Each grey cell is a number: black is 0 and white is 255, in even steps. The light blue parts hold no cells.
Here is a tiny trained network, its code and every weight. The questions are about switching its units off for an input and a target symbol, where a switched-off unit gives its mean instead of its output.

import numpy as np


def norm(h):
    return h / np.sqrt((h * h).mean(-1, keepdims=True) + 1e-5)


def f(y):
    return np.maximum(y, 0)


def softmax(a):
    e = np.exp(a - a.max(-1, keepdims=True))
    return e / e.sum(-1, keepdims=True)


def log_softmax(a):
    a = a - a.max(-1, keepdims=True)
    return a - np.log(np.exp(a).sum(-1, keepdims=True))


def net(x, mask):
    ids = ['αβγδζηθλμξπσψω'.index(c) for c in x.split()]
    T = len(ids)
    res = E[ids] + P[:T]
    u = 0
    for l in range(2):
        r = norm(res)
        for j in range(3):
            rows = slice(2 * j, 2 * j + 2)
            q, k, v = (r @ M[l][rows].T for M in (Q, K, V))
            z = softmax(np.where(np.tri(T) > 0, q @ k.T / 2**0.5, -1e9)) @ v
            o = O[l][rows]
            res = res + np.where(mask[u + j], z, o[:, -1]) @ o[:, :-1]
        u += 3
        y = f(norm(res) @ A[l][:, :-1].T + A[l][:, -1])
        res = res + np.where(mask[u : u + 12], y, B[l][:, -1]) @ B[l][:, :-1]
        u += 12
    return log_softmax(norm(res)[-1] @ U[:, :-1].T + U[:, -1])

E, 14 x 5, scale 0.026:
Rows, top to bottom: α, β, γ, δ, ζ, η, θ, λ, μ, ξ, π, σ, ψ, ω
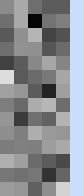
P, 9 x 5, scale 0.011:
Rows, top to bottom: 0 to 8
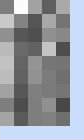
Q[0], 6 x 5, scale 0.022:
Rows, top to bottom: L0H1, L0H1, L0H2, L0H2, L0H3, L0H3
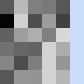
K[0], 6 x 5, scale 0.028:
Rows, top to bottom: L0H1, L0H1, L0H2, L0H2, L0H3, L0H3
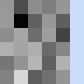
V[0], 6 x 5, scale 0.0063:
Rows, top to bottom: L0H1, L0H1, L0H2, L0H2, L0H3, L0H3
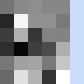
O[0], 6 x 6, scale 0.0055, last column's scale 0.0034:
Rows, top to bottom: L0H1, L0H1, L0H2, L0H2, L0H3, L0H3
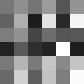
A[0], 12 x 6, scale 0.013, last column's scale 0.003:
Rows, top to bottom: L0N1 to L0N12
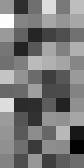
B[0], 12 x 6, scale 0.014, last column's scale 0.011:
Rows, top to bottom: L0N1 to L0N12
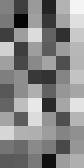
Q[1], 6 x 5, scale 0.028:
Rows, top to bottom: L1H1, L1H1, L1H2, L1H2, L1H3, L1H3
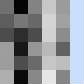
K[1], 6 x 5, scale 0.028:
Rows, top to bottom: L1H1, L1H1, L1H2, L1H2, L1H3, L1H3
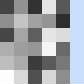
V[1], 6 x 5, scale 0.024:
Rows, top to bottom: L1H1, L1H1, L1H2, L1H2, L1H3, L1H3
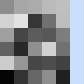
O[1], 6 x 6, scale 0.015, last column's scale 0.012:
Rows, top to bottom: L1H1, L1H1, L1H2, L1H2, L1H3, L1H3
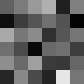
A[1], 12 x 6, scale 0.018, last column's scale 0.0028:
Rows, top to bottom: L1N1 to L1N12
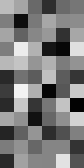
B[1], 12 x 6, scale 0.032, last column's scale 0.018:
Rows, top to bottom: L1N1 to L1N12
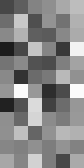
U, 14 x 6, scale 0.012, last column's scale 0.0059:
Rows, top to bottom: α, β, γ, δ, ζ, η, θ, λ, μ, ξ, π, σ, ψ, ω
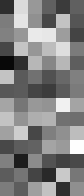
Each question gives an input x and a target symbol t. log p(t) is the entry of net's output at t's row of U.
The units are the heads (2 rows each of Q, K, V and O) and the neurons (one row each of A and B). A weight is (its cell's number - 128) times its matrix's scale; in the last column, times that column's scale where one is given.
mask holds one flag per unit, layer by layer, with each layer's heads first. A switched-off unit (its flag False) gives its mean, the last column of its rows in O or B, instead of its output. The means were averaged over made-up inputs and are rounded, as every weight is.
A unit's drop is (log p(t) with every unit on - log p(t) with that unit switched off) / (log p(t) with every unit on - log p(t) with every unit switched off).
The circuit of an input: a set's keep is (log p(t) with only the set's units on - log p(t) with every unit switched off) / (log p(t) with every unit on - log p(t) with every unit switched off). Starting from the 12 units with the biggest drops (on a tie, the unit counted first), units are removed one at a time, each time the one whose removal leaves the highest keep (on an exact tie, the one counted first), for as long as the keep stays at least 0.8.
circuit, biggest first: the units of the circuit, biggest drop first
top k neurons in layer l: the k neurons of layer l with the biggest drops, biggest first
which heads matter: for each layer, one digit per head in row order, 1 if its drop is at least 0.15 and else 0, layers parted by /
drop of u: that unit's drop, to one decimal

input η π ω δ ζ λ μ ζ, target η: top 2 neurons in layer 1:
(L1N7, L1N4)
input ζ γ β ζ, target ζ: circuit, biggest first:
(L0N8, L1N7)
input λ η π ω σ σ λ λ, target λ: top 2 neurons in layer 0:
(L0N2, L0N6)
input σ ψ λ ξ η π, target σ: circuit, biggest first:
(L1H3, L1N7, L1H2, L0N8)
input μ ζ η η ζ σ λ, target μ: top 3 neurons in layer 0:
(L0N10, L0N1, L0N2)
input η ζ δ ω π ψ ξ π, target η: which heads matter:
100 / 011
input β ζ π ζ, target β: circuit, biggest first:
(L1N4, L1H1)
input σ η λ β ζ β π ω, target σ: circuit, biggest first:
(L1H3, L1N7, L1H2, L0N8)
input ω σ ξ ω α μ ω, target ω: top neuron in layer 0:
(L0N1)
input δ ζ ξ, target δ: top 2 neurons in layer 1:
(L1N7, L1N4)
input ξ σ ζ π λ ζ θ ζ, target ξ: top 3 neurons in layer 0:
(L0N1, L0N8, L0N4)
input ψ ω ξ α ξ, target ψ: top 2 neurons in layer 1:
(L1N4, L1N7)
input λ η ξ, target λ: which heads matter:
000 / 100
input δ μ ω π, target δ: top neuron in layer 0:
(L0N1)
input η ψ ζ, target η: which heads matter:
000 / 011
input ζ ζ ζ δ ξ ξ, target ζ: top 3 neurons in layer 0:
(L0N1, L0N2, L0N8)
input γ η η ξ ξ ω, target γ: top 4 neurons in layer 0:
(L0N2, L0N1, L0N8, L0N12)
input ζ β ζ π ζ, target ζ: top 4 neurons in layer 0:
(L0N1, L0N2, L0N8, L0N3)
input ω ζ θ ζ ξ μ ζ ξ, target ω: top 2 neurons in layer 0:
(L0N1, L0N4)
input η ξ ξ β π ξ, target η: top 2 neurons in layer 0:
(L0N2, L0N8)
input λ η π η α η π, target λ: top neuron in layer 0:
(L0N6)
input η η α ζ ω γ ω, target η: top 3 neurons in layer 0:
(L0N1, L0N2, L0N8)
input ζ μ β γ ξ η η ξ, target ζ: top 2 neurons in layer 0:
(L0N2, L0N1)
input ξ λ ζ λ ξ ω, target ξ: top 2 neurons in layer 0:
(L0N1, L0N12)
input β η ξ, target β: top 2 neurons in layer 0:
(L0N1, L0N2)
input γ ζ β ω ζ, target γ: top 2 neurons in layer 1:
(L1N7, L1N4)
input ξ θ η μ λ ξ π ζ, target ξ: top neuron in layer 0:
(L0N8)
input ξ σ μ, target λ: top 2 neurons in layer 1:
(L1N4, L1N7)
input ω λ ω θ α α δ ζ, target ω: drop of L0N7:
0.0
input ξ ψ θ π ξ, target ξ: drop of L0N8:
0.3
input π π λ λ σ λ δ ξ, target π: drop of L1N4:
0.1
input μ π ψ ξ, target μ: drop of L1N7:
0.1
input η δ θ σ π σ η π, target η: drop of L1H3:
0.4
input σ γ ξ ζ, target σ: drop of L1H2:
0.2
